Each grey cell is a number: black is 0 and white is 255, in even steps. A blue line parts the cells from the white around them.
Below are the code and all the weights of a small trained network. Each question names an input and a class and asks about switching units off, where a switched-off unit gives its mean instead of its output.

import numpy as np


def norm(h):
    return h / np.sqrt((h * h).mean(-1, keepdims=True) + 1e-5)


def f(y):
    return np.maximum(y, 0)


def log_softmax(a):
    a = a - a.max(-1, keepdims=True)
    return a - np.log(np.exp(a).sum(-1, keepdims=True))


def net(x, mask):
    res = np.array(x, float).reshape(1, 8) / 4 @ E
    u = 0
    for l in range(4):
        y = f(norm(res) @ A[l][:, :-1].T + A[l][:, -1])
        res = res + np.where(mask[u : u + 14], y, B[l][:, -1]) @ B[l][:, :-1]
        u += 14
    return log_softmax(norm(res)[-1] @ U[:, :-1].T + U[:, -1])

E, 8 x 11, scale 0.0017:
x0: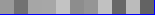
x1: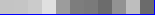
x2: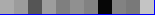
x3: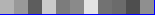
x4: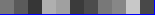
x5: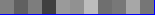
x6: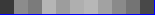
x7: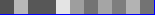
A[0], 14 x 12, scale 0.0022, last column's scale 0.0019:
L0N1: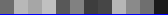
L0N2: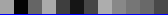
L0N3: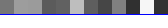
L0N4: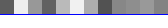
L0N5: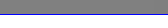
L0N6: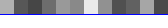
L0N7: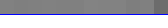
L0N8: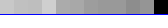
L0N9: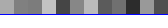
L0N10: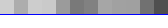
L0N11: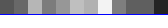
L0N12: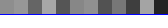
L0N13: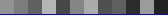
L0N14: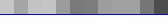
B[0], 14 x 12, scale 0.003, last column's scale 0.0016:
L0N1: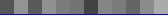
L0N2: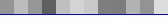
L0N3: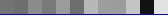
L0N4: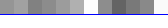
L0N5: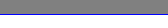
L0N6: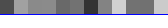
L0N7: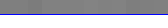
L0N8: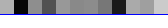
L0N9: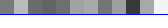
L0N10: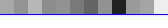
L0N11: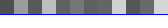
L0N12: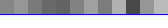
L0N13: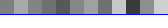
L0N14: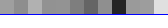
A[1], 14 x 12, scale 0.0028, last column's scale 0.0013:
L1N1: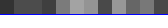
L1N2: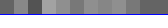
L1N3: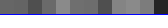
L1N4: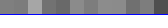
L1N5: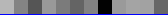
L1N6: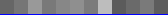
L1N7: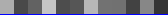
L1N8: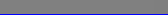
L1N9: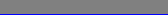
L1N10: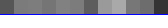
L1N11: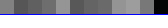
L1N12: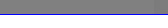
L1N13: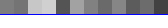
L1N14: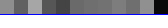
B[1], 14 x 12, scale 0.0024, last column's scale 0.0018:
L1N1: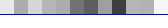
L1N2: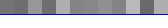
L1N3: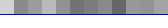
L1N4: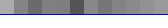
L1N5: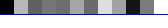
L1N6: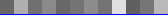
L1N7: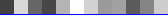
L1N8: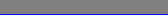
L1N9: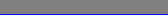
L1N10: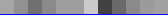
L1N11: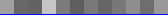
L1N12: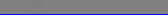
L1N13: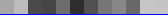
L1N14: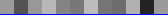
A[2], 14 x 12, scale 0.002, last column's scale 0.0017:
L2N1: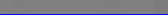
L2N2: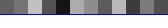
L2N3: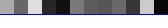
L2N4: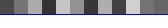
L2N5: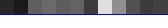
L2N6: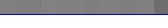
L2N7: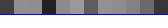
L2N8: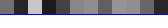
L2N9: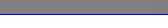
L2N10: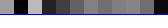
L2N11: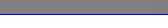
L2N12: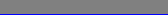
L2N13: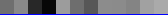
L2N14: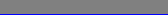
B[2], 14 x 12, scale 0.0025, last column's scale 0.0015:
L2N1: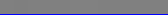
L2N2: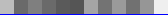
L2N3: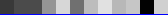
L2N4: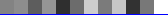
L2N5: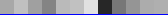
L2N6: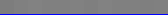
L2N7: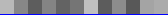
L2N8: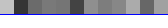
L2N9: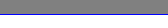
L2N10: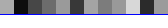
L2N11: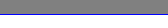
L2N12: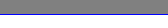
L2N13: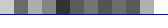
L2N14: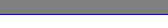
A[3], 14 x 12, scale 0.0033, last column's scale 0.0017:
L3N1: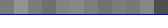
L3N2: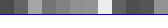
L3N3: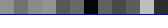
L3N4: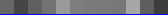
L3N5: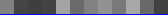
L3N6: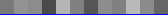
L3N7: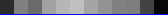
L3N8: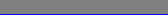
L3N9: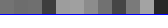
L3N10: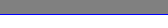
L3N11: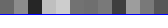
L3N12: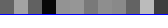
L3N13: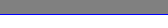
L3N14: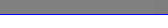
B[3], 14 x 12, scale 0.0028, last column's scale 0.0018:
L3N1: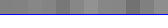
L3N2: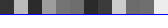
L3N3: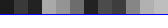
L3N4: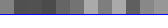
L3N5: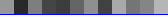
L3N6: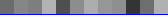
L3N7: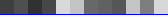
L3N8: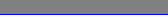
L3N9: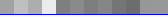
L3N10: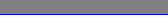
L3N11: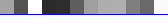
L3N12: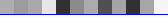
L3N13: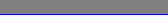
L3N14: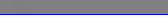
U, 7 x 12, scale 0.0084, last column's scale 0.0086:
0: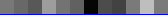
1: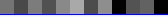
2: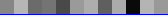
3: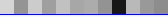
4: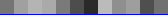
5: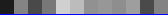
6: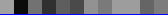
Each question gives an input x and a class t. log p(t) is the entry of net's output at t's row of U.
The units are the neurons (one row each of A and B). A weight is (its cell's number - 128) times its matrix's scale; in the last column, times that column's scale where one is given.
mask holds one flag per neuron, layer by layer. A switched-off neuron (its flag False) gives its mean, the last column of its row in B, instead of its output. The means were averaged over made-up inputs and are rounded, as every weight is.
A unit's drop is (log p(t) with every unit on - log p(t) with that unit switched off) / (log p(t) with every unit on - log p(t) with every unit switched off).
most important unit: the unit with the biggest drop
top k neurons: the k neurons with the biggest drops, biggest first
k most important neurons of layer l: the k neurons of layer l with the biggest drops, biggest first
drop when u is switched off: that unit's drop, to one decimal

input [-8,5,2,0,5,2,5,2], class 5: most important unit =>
L3N7
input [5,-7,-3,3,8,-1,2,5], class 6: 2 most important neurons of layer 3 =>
L3N11, L3N5
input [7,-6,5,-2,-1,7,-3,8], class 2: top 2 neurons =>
L3N12, L2N4
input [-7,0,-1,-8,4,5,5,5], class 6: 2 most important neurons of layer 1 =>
L1N5, L1N7
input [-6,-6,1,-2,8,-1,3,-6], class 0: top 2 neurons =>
L1N1, L3N3
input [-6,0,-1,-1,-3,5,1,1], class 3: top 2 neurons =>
L1N5, L1N1
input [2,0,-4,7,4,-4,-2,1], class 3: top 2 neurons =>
L0N2, L1N5
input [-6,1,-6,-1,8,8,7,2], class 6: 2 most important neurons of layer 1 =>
L1N5, L1N7
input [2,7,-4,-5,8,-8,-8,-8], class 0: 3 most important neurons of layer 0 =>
L0N3, L0N1, L0N4
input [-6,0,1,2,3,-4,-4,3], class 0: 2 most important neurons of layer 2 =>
L2N13, L2N4
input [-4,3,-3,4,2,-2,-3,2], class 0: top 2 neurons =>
L3N3, L0N4
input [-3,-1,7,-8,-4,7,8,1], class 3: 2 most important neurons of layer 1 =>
L1N1, L1N5
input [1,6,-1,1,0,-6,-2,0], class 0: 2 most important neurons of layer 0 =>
L0N1, L0N4
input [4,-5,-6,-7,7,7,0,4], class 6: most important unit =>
L3N5
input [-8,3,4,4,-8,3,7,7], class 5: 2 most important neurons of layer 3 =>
L3N7, L3N11
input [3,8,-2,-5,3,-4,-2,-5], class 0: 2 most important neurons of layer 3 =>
L3N3, L3N11
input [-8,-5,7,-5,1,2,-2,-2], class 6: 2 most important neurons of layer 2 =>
L2N3, L2N10
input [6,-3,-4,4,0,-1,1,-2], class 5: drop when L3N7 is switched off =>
0.2
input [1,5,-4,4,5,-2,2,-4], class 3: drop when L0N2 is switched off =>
0.1
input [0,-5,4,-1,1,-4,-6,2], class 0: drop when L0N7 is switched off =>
0.0
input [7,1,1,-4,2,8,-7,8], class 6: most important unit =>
L3N5
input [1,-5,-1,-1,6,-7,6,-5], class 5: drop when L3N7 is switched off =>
0.1
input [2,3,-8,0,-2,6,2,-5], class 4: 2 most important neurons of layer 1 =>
L1N5, L1N7
